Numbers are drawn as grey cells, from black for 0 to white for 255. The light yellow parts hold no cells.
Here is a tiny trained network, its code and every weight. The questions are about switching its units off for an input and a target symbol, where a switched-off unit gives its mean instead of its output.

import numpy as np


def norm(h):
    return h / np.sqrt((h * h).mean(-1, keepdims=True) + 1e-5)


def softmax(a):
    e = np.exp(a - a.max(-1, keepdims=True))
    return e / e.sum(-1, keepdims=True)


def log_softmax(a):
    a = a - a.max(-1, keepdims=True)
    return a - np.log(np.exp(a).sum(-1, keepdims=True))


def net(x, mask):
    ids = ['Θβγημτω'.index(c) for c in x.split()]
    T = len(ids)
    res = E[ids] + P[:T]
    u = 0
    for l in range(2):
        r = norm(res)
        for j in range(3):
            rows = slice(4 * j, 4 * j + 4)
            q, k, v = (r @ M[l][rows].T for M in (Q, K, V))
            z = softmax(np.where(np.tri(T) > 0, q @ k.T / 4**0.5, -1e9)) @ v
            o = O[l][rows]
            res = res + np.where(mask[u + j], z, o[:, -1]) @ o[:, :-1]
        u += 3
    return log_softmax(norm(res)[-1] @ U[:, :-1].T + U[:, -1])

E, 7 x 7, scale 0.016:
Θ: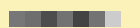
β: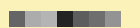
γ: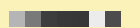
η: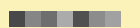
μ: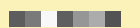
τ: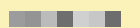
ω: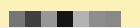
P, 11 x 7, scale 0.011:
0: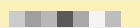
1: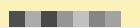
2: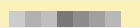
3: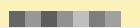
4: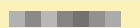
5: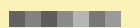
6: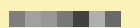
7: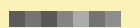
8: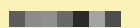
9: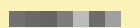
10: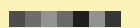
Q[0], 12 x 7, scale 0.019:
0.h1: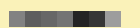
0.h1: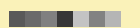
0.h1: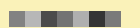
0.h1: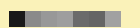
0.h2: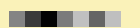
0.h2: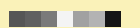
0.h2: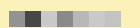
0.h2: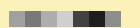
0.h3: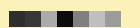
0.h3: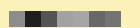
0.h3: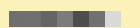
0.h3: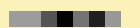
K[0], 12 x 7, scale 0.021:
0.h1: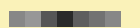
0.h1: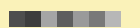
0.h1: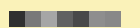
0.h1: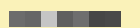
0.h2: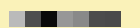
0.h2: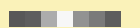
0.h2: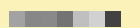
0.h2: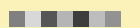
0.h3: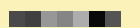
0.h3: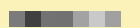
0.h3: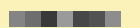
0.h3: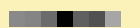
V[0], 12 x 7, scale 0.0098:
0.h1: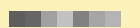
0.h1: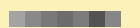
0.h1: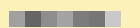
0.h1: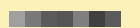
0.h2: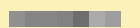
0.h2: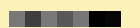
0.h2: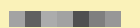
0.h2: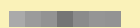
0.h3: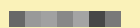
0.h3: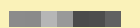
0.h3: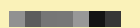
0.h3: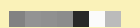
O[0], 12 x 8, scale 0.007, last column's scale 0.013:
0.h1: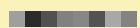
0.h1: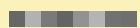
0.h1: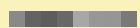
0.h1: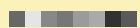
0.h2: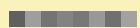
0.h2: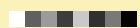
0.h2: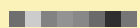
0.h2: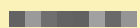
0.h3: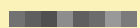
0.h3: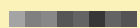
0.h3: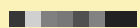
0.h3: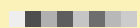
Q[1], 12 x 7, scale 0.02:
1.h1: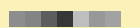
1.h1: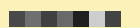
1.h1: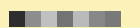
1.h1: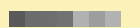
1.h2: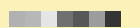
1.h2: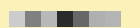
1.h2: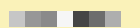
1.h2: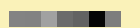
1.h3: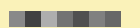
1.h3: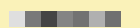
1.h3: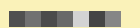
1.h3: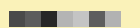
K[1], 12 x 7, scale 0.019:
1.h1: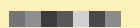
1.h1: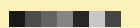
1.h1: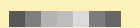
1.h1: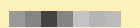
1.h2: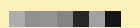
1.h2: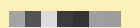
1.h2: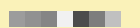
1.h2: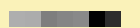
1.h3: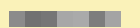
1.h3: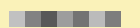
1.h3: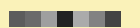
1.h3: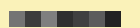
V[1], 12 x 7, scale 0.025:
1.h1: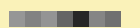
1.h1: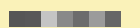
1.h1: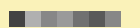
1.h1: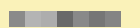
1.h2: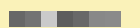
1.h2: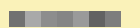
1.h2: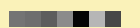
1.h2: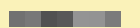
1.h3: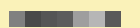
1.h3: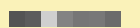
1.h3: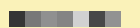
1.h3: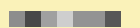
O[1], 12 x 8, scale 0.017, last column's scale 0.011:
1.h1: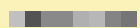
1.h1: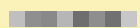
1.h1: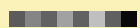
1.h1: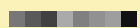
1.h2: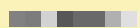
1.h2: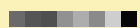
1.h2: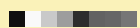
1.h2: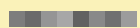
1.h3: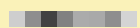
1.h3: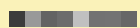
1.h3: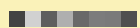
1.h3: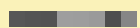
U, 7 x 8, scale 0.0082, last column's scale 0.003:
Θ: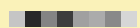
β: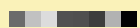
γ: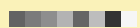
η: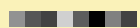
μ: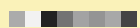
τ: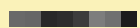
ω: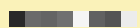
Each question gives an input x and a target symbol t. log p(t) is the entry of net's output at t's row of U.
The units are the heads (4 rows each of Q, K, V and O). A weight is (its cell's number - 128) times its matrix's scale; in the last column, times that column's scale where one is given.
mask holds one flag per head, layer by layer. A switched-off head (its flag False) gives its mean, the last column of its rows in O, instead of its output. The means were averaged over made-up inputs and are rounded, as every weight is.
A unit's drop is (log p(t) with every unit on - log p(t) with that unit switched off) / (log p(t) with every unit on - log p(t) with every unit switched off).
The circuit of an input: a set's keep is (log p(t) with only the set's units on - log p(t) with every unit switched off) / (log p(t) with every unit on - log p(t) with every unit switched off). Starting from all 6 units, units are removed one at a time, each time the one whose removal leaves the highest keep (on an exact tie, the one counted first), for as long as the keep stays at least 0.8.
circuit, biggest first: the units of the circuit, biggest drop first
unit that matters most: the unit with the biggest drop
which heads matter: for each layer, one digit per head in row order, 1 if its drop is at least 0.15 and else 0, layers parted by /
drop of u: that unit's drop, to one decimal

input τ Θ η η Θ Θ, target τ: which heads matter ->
101 / 110
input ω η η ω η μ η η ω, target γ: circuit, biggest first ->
(0.h3; 1.h1)
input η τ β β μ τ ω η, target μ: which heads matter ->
000 / 011
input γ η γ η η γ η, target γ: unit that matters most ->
0.h2
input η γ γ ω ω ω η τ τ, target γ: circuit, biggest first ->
(0.h3; 1.h1)
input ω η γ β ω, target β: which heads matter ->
001 / 000
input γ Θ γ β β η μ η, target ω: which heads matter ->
000 / 001
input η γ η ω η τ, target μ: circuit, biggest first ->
(1.h3; 0.h3)
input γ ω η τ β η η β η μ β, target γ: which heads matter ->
001 / 100
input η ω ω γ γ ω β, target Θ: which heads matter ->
011 / 100
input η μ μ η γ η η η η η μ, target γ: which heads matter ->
001 / 101
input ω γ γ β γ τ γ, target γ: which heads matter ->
101 / 111
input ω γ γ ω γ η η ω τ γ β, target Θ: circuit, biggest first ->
(0.h2; 1.h1; 0.h3)
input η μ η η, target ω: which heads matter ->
001 / 001
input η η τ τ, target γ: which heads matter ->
011 / 111
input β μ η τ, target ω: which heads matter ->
101 / 001
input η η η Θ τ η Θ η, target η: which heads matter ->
111 / 111
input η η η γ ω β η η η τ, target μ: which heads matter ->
111 / 011
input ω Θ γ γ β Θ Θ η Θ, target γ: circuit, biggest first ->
(0.h1; 1.h1; 1.h2)
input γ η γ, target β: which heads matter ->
010 / 010
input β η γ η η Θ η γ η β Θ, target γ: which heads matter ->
100 / 100
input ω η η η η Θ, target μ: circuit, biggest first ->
(1.h3; 1.h2)
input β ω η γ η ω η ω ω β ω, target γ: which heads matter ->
101 / 100
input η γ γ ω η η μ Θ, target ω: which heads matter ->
000 / 001
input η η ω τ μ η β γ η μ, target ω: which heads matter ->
011 / 001
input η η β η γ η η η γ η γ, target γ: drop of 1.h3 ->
0.1
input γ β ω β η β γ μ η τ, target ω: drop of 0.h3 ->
1.0
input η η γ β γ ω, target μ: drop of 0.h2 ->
0.6
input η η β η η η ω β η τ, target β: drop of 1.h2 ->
0.0
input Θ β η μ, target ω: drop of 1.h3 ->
0.9
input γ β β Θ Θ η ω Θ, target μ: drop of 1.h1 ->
0.1
